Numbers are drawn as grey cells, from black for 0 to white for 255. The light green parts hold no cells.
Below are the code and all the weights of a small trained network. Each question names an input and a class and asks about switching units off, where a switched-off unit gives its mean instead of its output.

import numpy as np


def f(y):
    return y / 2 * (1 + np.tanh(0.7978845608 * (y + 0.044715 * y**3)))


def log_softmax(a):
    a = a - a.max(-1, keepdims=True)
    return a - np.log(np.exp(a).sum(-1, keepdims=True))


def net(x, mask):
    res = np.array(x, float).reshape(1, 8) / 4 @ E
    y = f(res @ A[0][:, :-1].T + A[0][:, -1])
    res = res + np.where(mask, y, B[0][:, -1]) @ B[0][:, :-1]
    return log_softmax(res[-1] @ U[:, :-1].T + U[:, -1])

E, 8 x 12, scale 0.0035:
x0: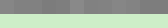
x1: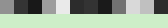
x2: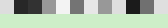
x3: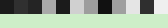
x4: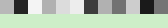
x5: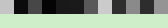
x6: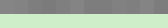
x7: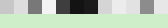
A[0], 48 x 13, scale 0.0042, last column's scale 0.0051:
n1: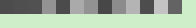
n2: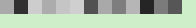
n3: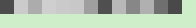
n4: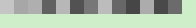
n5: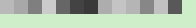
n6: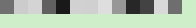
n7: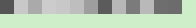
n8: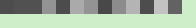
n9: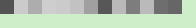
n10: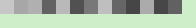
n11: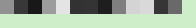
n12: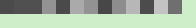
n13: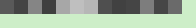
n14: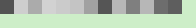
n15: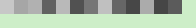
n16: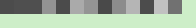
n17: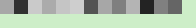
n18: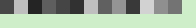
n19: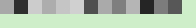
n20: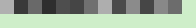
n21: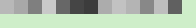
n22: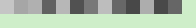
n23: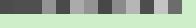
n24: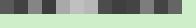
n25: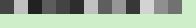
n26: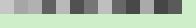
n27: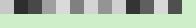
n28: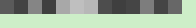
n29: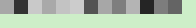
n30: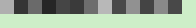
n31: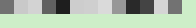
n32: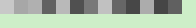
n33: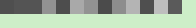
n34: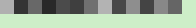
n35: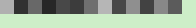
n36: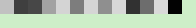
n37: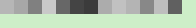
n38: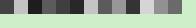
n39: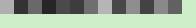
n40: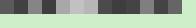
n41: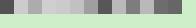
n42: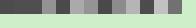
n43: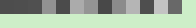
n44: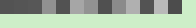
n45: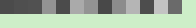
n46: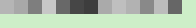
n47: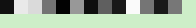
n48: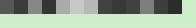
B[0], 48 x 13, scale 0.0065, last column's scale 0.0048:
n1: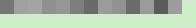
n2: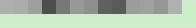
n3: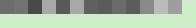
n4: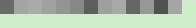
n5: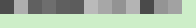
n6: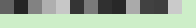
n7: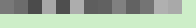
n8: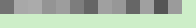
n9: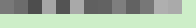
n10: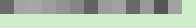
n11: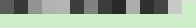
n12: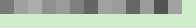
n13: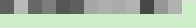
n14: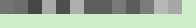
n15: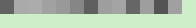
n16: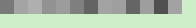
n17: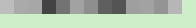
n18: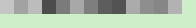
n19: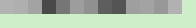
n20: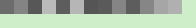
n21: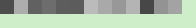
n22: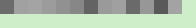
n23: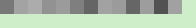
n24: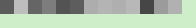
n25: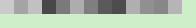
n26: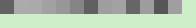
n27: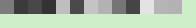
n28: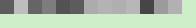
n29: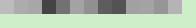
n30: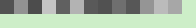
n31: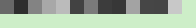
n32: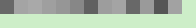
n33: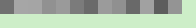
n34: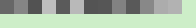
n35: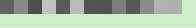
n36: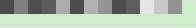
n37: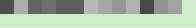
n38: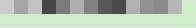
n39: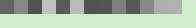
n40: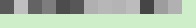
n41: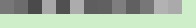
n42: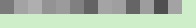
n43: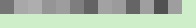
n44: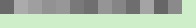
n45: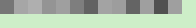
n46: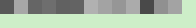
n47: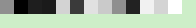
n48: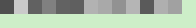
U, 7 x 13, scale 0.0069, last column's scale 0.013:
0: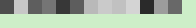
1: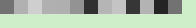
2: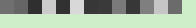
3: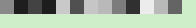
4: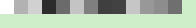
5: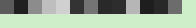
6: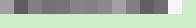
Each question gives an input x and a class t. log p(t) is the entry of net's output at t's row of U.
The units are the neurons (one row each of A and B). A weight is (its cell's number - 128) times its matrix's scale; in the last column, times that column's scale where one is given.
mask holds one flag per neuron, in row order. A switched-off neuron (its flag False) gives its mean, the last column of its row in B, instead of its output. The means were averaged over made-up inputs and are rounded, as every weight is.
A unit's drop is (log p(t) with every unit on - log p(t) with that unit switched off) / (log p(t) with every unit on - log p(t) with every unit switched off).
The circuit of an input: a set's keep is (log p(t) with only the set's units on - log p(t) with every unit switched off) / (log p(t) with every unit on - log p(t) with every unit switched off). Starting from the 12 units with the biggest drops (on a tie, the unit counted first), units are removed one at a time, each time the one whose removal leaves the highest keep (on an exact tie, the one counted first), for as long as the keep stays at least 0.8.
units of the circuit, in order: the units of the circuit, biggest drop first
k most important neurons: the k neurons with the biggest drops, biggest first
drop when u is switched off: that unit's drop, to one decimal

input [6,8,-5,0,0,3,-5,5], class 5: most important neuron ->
[n11]
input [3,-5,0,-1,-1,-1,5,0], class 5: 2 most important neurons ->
[n6; n31]
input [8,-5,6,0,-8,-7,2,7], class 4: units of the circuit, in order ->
[n38; n25]
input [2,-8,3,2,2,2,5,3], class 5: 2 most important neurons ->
[n6; n31]
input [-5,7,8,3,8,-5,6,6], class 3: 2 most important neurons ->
[n27; n36]
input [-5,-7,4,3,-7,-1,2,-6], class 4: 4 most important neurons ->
[n38; n25; n18; n11]
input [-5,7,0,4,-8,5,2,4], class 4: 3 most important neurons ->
[n38; n25; n18]
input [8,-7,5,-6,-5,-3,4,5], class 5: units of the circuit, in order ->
[n6; n31]
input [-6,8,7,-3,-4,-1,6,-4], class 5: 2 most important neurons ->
[n11; n47]
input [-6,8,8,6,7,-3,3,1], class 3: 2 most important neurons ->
[n27; n36]
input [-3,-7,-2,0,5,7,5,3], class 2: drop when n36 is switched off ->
0.0
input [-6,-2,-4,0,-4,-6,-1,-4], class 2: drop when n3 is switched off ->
0.2
